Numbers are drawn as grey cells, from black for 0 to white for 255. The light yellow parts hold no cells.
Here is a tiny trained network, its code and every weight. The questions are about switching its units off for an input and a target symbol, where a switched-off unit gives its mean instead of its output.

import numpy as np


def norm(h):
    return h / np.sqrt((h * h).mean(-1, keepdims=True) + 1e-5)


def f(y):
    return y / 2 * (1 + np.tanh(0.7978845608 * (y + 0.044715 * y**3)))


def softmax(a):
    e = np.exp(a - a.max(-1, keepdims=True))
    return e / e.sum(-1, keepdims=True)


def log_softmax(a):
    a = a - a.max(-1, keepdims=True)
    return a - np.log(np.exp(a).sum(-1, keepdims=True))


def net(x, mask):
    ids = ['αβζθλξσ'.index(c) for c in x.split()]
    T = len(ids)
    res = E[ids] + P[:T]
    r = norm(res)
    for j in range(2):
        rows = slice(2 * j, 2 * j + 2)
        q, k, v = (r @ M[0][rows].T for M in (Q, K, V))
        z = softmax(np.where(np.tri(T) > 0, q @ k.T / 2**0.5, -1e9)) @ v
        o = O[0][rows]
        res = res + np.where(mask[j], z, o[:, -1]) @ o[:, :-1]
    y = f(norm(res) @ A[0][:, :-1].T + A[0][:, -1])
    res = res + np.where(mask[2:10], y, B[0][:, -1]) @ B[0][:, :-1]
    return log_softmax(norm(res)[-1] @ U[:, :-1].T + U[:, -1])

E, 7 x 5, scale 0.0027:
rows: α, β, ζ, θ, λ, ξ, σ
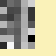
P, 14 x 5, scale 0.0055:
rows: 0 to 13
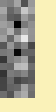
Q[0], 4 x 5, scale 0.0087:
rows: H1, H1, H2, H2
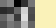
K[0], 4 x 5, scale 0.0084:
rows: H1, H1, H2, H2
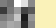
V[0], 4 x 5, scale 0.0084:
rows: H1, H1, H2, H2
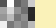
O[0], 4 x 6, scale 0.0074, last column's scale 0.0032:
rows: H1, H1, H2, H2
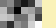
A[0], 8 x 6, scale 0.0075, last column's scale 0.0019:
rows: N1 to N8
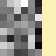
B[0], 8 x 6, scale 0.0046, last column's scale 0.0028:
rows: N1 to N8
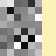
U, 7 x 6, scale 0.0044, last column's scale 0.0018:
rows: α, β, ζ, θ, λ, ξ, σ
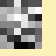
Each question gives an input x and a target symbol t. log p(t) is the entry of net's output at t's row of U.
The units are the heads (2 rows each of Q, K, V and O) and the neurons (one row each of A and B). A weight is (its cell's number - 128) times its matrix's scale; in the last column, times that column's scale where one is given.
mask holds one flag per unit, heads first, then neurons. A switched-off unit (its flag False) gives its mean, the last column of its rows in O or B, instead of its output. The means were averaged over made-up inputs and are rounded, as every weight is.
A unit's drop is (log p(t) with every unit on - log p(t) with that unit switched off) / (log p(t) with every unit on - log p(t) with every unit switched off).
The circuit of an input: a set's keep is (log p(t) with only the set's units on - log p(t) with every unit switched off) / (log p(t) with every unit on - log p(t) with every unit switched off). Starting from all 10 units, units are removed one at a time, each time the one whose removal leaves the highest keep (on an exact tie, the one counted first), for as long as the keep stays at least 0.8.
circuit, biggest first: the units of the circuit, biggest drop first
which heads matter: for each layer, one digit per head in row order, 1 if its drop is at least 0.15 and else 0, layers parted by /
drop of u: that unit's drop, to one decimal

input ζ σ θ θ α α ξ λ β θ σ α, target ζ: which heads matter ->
11
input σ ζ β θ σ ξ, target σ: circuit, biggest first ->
H2, H1
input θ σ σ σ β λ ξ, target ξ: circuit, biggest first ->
H2
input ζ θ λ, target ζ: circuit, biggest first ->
H1, N1
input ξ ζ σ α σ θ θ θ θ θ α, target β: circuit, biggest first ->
H2, N7
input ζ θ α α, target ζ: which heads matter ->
10
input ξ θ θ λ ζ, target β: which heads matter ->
01
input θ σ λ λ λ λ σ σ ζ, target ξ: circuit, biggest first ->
H2, H1
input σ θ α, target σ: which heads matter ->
10
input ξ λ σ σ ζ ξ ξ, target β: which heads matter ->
01
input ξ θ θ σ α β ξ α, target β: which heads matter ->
11
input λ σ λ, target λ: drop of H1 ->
0.3
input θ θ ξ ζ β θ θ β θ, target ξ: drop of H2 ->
0.3
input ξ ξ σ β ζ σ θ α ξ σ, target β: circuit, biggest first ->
H2
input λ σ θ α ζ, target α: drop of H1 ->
0.2
